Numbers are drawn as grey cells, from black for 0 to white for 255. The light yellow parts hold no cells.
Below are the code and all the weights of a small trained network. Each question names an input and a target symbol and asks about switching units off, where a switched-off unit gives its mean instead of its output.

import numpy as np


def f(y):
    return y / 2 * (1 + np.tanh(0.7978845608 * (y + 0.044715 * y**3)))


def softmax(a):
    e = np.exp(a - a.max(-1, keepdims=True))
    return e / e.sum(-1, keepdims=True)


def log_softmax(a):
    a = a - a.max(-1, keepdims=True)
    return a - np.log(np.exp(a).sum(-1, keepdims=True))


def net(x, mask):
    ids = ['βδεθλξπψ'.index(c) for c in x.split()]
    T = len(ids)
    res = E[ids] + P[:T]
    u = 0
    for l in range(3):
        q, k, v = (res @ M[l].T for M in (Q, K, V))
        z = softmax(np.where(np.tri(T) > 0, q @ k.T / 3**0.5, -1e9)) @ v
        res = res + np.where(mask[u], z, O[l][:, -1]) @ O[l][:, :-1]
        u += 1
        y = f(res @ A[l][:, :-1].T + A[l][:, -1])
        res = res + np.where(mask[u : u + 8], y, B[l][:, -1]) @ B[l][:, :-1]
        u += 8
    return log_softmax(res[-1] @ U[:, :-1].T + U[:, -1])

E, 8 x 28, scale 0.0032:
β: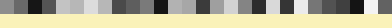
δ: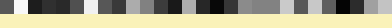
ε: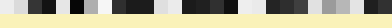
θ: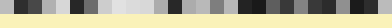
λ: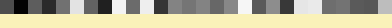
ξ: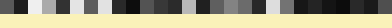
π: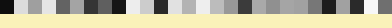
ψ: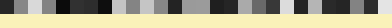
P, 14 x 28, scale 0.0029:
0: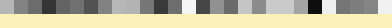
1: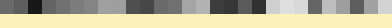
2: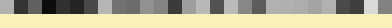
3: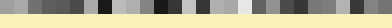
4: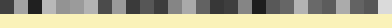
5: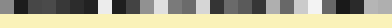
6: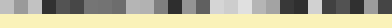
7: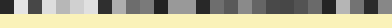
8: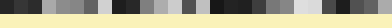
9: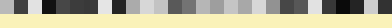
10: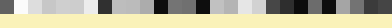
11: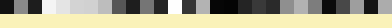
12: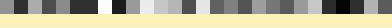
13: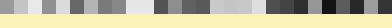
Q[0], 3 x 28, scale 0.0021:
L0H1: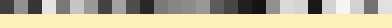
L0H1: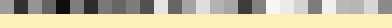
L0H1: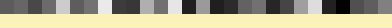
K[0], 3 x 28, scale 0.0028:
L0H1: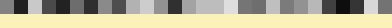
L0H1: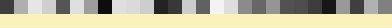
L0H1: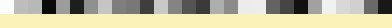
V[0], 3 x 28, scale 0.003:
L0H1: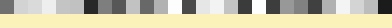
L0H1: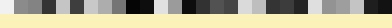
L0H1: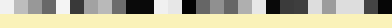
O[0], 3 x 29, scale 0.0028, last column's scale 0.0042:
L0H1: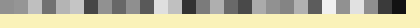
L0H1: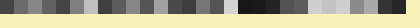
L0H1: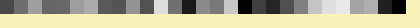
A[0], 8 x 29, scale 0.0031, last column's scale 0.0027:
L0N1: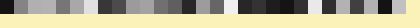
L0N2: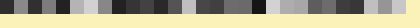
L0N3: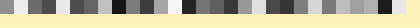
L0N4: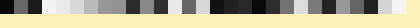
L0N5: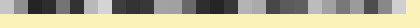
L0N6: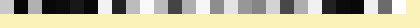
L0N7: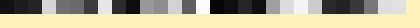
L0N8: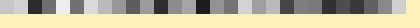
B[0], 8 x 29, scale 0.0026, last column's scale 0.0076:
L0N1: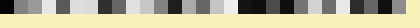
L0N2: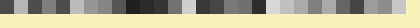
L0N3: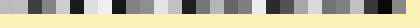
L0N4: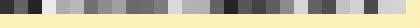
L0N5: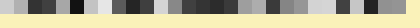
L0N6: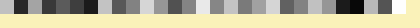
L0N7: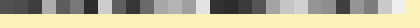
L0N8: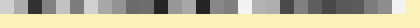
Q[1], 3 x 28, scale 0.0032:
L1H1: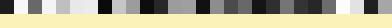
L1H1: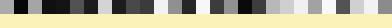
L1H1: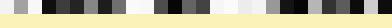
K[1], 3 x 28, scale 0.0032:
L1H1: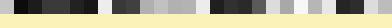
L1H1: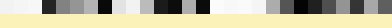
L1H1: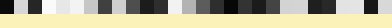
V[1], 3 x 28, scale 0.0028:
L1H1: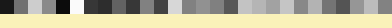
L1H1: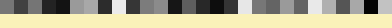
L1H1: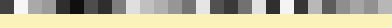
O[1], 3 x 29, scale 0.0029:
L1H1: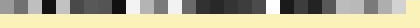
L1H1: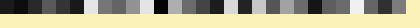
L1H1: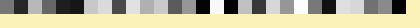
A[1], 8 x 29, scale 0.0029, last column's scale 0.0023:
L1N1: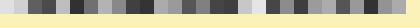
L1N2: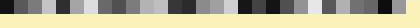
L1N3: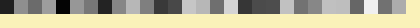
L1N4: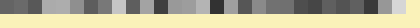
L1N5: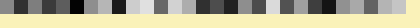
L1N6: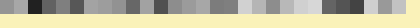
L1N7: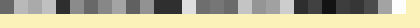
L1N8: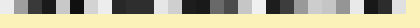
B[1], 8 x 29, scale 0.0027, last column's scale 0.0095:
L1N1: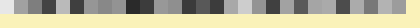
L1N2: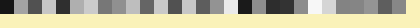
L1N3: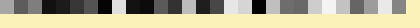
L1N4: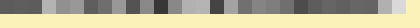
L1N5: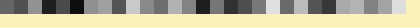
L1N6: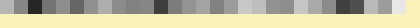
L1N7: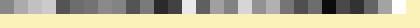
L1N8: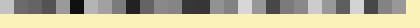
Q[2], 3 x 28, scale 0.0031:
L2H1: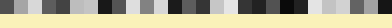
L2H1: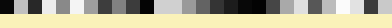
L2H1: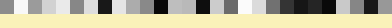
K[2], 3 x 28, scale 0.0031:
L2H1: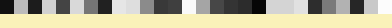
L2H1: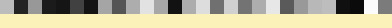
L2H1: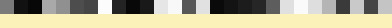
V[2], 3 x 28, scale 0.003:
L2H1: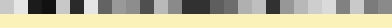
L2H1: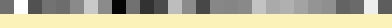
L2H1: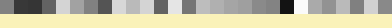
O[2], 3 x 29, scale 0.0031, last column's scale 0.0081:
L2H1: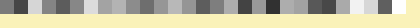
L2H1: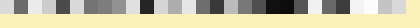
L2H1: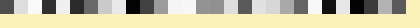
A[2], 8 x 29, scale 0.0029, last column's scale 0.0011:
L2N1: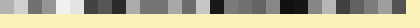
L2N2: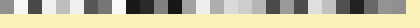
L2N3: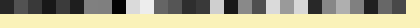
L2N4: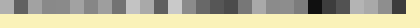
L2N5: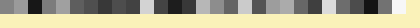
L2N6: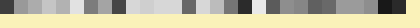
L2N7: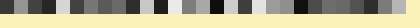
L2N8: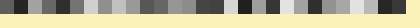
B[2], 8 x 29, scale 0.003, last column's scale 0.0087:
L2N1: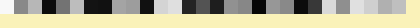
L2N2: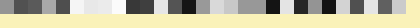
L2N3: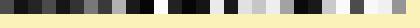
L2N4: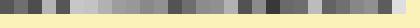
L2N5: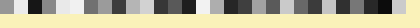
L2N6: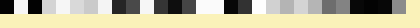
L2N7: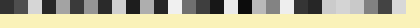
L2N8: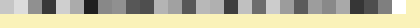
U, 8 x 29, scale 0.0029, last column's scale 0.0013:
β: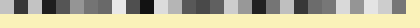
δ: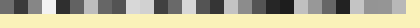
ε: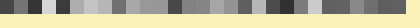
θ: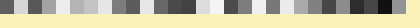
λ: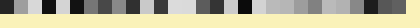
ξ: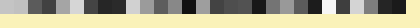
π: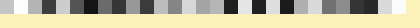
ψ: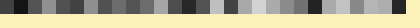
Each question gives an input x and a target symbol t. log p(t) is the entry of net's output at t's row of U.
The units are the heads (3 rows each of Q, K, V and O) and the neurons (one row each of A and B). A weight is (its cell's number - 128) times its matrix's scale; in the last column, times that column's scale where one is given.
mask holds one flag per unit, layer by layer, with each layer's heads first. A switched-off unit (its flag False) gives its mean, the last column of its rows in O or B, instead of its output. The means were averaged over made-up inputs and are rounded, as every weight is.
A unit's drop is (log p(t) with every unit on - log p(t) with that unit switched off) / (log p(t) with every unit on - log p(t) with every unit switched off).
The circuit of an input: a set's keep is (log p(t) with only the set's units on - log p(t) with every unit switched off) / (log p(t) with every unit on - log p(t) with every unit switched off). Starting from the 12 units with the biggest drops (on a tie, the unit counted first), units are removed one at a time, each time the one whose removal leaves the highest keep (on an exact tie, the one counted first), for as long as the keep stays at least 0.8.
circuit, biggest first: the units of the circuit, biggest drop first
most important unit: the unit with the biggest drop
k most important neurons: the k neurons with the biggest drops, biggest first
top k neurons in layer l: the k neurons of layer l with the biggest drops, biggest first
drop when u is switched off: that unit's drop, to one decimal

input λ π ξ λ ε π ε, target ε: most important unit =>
L0H1
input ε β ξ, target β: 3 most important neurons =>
(L2N8; L0N3; L1N3)
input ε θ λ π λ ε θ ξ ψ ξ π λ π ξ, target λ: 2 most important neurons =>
(L0N1; L0N4)
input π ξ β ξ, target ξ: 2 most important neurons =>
(L2N5; L2N1)
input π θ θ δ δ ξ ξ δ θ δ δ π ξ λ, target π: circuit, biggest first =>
(L1H1; L2H1; L0N4; L0N7)
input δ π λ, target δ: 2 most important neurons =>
(L0N6; L0N5)
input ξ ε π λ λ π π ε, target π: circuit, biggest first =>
(L1H1; L0N6; L2H1; L2N7)
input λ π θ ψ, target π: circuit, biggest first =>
(L1H1; L2H1; L0N7; L0H1)
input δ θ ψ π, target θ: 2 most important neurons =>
(L2N2; L2N5)
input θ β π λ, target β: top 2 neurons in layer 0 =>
(L0N7; L0N8)
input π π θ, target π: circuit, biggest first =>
(L1H1; L2H1; L0H1)
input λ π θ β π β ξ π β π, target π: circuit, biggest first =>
(L2H1; L1H1; L0N6)
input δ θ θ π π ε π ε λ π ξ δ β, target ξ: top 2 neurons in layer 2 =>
(L2N1; L2N5)
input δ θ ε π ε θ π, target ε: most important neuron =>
(L0N1)
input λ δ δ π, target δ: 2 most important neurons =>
(L0N5; L2N8)
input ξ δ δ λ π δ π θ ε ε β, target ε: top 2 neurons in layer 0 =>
(L0N1; L0N3)
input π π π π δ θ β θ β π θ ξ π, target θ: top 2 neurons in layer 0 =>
(L0N6; L0N2)
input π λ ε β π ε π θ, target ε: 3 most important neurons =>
(L0N1; L1N2; L2N2)
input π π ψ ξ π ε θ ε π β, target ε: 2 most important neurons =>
(L0N1; L1N2)
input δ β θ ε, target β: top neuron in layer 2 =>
(L2N8)
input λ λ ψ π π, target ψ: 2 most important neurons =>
(L2N3; L1N5)
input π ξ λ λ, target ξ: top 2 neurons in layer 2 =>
(L2N5; L2N1)
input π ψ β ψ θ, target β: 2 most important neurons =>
(L0N6; L2N2)
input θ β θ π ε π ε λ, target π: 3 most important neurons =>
(L0N1; L0N6; L0N7)
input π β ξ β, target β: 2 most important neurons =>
(L2N2; L2N1)
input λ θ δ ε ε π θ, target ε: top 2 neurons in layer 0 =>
(L0N1; L0N8)
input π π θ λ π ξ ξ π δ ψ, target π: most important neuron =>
(L0N6)
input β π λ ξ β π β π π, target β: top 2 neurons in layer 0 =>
(L0N8; L0N7)
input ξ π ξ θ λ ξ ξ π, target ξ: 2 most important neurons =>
(L2N1; L2N5)
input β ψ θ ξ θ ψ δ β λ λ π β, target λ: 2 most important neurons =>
(L2N7; L0N6)
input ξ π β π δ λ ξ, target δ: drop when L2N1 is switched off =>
0.0
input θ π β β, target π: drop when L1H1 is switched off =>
0.5
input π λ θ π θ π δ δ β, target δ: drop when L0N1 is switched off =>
0.0
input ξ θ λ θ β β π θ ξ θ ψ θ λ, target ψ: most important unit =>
L2N3
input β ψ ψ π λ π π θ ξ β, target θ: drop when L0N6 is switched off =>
0.2
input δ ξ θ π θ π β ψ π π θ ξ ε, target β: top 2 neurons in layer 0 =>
(L0N5; L0N3)
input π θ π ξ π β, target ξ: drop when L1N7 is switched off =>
0.1
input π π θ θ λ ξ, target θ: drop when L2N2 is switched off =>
0.2
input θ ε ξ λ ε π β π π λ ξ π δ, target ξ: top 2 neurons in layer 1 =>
(L1N7; L1N6)
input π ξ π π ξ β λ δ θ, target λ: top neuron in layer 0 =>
(L0N7)
